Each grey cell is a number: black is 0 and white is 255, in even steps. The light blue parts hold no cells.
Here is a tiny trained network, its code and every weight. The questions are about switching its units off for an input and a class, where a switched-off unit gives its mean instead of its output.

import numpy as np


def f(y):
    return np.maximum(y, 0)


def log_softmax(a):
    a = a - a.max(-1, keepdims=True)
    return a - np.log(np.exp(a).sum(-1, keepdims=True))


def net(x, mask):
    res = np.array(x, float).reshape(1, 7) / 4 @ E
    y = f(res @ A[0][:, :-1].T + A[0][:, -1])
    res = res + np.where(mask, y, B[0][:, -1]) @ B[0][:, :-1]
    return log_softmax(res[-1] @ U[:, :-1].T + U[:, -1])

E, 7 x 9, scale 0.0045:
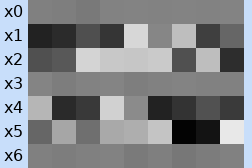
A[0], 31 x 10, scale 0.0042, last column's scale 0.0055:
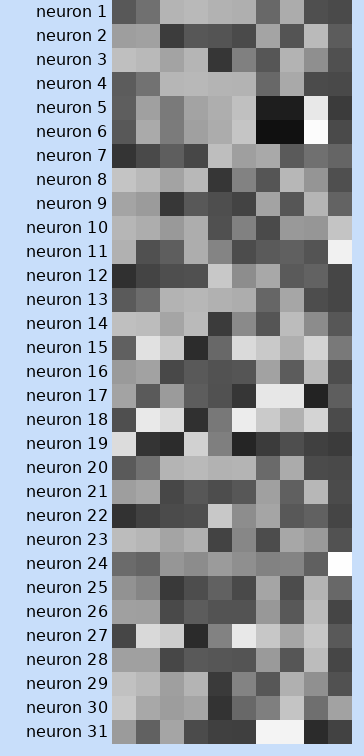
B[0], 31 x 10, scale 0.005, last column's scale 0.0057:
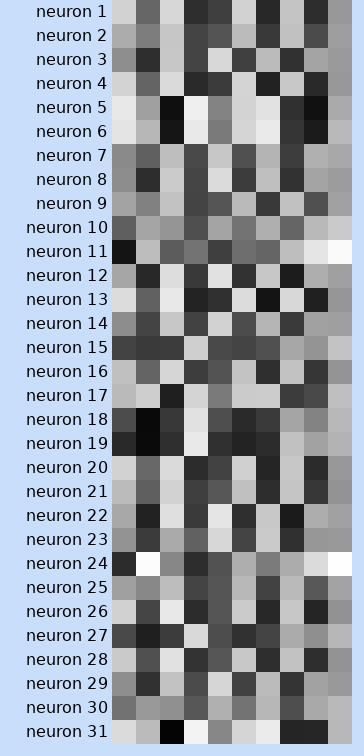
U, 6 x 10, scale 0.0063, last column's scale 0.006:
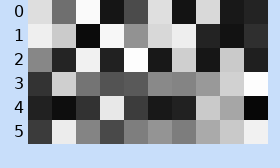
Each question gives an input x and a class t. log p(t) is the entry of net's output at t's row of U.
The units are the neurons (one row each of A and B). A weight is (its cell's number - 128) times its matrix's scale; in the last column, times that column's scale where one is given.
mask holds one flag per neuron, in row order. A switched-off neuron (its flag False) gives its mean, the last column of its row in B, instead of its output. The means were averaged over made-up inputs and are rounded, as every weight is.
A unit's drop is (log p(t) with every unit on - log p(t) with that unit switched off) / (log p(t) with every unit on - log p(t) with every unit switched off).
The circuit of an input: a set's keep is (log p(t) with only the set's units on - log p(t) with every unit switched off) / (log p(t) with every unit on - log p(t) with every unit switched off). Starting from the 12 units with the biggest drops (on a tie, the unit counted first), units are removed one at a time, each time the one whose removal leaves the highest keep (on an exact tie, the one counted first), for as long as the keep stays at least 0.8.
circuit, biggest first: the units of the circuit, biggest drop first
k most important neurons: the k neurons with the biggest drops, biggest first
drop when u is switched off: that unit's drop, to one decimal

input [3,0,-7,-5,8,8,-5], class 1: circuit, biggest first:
neuron 6
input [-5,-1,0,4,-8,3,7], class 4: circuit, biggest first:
neuron 18; neuron 27
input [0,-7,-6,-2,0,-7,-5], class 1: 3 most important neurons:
neuron 31; neuron 17; neuron 24
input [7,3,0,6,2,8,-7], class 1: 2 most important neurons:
neuron 6; neuron 5
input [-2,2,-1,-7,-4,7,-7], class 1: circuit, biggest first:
neuron 6; neuron 5
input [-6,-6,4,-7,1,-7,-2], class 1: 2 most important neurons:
neuron 31; neuron 17
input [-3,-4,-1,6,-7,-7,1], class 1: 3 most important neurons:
neuron 31; neuron 17; neuron 11
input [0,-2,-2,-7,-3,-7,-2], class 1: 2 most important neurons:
neuron 31; neuron 17
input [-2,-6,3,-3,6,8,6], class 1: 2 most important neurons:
neuron 6; neuron 5
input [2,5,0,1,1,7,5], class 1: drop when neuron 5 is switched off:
0.3
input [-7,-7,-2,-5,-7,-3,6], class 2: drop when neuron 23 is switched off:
0.1
